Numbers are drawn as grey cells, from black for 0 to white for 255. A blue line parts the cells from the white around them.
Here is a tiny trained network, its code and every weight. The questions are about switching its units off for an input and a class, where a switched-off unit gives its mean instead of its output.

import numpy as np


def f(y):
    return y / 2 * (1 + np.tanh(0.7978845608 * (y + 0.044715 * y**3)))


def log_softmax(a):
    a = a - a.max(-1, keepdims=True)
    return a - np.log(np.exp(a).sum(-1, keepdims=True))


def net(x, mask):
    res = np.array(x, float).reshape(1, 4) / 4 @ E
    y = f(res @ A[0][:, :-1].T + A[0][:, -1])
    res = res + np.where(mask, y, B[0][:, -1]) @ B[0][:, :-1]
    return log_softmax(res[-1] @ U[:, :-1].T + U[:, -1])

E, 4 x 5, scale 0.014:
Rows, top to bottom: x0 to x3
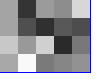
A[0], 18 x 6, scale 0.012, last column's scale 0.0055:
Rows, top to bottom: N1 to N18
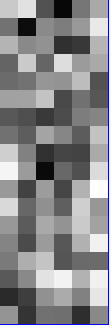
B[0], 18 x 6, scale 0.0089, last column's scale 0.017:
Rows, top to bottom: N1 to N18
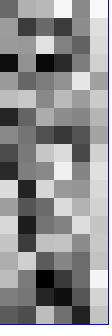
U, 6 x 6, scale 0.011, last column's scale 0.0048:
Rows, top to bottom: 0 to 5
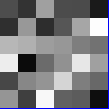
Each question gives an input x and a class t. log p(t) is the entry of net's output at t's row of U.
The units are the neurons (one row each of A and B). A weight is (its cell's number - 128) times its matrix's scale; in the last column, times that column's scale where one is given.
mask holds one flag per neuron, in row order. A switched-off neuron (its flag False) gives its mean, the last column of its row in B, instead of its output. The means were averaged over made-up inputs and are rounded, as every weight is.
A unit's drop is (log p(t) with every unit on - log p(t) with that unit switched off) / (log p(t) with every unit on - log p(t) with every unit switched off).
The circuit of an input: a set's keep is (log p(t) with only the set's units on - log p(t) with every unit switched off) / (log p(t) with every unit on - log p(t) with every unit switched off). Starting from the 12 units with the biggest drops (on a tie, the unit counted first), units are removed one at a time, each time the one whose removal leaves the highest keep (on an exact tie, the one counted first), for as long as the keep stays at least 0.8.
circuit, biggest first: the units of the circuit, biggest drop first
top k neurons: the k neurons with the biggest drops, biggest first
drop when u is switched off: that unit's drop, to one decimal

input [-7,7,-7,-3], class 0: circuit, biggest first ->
[N18]
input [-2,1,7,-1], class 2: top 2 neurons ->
[N6, N15]
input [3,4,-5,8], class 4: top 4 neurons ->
[N16, N10, N17, N2]
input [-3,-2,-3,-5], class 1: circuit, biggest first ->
[N11, N17]
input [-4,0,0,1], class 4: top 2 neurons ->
[N16, N17]
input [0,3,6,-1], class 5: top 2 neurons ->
[N3, N11]
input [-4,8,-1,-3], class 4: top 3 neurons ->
[N10, N9, N16]
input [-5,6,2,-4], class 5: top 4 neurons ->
[N18, N3, N4, N12]
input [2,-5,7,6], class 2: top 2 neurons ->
[N1, N15]
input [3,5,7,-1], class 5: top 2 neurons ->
[N3, N9]
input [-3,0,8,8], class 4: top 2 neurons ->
[N1, N10]
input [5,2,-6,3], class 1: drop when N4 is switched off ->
0.3
